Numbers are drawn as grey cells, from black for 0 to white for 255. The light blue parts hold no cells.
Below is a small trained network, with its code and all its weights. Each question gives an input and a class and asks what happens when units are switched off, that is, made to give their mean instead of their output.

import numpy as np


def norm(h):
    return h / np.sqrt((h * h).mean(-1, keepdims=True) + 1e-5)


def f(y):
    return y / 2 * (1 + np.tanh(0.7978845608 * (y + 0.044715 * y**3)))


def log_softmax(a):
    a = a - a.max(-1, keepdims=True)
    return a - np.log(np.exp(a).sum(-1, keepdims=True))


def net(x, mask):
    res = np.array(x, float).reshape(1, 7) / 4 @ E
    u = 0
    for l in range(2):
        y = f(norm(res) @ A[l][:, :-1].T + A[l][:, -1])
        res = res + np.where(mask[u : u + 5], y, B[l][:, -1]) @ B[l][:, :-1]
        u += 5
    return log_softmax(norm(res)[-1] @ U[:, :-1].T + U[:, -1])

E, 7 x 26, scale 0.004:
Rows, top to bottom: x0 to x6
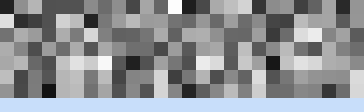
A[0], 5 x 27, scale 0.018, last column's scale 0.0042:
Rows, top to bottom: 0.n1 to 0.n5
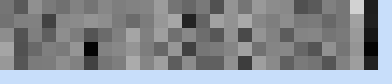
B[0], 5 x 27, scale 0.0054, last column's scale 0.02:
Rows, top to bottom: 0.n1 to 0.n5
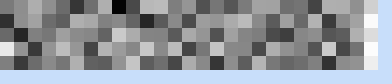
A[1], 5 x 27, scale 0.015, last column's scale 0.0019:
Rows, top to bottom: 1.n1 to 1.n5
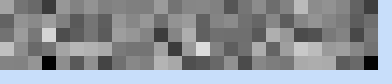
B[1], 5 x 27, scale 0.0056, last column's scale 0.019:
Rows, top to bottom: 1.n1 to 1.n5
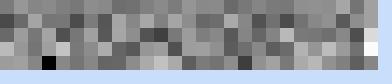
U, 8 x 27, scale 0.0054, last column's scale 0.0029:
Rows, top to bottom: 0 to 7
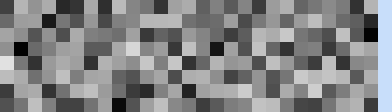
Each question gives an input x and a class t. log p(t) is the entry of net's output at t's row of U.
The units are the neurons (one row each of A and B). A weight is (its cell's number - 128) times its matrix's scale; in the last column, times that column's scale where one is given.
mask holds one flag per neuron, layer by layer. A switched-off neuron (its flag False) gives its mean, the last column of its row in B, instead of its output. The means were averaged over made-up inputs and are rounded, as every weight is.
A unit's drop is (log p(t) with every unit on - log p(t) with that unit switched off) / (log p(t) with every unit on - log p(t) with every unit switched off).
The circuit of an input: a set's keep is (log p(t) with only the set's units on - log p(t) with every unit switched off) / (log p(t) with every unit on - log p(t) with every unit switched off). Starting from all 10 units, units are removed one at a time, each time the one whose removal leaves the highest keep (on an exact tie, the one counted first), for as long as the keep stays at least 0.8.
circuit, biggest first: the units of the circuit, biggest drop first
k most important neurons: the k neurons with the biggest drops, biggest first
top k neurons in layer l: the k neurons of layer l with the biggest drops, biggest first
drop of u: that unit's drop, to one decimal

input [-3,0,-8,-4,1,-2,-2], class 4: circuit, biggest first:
0.n4
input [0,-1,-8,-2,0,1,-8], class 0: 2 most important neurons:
1.n3; 1.n4
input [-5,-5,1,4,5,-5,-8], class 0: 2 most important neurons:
1.n3; 0.n2
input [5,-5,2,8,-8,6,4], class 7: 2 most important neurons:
0.n1; 0.n2
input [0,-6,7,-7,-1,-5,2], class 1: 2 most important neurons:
1.n5; 0.n5
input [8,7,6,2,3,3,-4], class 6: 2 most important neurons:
0.n2; 0.n4
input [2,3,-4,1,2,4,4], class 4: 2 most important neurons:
0.n4; 0.n1
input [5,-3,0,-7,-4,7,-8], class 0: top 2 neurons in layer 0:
0.n2; 0.n3
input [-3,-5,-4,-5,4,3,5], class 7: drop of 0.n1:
0.8
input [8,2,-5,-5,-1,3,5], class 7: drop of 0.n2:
0.2
